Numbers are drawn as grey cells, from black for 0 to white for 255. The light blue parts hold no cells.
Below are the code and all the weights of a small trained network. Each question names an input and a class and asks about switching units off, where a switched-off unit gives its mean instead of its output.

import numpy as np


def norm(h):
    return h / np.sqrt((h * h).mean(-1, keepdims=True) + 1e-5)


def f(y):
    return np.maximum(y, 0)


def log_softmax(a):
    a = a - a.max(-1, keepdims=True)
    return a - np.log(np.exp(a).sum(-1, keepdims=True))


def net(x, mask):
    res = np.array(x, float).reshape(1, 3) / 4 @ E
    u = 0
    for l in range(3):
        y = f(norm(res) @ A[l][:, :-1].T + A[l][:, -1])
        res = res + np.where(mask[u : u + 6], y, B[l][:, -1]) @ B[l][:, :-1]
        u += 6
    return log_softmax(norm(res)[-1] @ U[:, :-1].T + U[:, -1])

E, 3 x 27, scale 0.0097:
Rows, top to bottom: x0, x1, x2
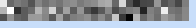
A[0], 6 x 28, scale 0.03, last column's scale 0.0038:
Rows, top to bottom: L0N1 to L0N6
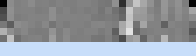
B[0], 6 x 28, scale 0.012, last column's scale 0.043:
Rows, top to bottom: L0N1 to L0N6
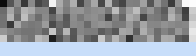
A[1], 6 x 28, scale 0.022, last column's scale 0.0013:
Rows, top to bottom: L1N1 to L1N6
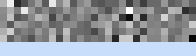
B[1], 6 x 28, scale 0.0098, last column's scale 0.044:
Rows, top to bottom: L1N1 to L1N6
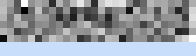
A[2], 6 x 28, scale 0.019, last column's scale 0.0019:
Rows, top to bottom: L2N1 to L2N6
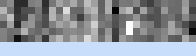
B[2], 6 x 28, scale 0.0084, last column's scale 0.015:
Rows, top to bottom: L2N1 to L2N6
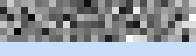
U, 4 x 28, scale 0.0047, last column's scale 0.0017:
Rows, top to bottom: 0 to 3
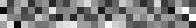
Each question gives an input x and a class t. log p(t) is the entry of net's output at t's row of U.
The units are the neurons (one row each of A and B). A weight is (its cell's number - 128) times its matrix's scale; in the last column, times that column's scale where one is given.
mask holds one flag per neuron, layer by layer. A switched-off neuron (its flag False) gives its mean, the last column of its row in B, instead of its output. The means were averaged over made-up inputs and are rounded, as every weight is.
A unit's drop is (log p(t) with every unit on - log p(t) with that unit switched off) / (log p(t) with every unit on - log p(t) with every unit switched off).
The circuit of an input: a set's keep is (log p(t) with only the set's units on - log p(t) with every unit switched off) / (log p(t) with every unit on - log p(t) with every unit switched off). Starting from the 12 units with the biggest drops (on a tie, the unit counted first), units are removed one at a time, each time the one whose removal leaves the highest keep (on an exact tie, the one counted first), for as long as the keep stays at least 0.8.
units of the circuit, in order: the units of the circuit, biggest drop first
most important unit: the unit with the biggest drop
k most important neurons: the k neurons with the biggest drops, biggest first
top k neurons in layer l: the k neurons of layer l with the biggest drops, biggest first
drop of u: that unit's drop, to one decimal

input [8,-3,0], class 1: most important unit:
L0N2
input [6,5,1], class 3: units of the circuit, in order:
(L0N4; L1N1)
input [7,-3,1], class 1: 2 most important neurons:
(L0N2; L0N6)
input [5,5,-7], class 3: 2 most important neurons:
(L1N1; L0N1)
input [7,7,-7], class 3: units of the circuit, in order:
(L1N1; L0N4)
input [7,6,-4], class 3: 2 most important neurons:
(L1N1; L0N4)
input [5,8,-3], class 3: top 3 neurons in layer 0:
(L0N5; L0N2; L0N3)
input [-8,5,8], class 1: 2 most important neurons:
(L0N1; L1N2)
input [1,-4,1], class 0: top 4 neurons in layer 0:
(L0N5; L0N1; L0N2; L0N3)
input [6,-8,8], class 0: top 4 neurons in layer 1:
(L1N6; L1N2; L1N3; L1N5)
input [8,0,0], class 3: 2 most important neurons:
(L0N4; L1N1)
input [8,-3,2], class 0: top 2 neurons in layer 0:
(L0N1; L0N5)
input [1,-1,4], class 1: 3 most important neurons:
(L0N6; L1N2; L1N5)
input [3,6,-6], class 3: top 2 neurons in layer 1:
(L1N1; L1N6)
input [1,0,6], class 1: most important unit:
L1N2
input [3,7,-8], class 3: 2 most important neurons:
(L1N1; L1N6)
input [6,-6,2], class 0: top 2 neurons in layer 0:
(L0N5; L0N1)
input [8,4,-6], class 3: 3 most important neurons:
(L1N1; L0N1; L0N4)
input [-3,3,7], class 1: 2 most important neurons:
(L0N1; L1N2)
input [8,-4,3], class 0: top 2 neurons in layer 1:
(L1N6; L1N2)
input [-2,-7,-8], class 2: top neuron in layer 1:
(L1N2)
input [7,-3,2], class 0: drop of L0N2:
0.7
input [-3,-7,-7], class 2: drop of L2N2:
0.0
